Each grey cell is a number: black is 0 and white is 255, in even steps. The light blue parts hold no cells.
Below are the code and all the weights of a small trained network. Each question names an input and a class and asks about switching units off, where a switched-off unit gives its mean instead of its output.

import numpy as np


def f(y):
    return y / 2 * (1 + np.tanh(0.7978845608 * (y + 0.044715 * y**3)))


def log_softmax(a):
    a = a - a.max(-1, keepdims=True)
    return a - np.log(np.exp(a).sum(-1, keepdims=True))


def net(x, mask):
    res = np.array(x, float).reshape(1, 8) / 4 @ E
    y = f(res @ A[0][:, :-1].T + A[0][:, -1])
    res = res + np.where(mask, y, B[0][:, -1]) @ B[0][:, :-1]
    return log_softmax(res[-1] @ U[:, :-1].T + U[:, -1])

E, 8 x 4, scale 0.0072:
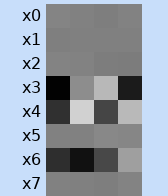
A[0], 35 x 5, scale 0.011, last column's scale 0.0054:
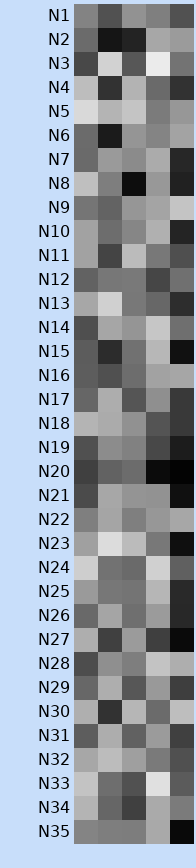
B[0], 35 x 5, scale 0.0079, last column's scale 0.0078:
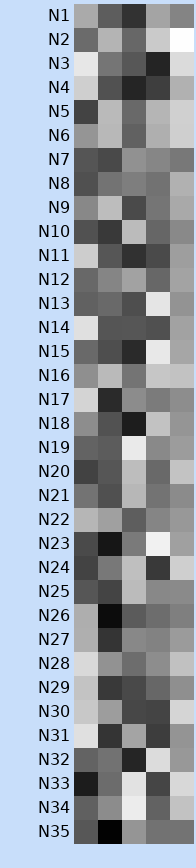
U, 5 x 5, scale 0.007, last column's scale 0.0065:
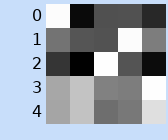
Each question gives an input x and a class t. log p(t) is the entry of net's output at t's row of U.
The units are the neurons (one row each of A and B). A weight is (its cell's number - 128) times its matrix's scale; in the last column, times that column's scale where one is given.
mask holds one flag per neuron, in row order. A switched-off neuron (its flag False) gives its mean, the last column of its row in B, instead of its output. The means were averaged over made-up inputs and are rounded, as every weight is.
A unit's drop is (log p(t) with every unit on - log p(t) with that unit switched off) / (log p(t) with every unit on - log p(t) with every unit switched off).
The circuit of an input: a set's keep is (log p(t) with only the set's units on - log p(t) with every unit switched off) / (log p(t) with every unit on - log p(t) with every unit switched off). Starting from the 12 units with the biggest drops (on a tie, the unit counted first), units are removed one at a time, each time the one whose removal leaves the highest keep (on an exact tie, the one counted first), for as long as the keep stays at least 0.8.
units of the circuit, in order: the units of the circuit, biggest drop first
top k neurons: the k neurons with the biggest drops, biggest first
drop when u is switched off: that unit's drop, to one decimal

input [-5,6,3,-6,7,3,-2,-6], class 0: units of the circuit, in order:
N3; N29
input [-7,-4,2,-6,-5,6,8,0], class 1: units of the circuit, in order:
N2
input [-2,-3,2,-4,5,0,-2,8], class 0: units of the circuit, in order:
N3; N2
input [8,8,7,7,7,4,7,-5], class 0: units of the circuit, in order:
N3; N14; N31
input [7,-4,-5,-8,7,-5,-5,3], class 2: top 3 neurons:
N33; N24; N34
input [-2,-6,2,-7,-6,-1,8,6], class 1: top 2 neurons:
N2; N15
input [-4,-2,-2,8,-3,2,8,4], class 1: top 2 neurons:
N6; N15
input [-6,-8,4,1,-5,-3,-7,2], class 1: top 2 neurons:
N23; N5
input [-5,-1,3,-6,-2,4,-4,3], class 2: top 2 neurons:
N33; N24
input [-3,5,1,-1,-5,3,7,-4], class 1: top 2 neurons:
N15; N2
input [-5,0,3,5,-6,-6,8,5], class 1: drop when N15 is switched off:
0.2
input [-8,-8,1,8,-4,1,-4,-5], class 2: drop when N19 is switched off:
0.1
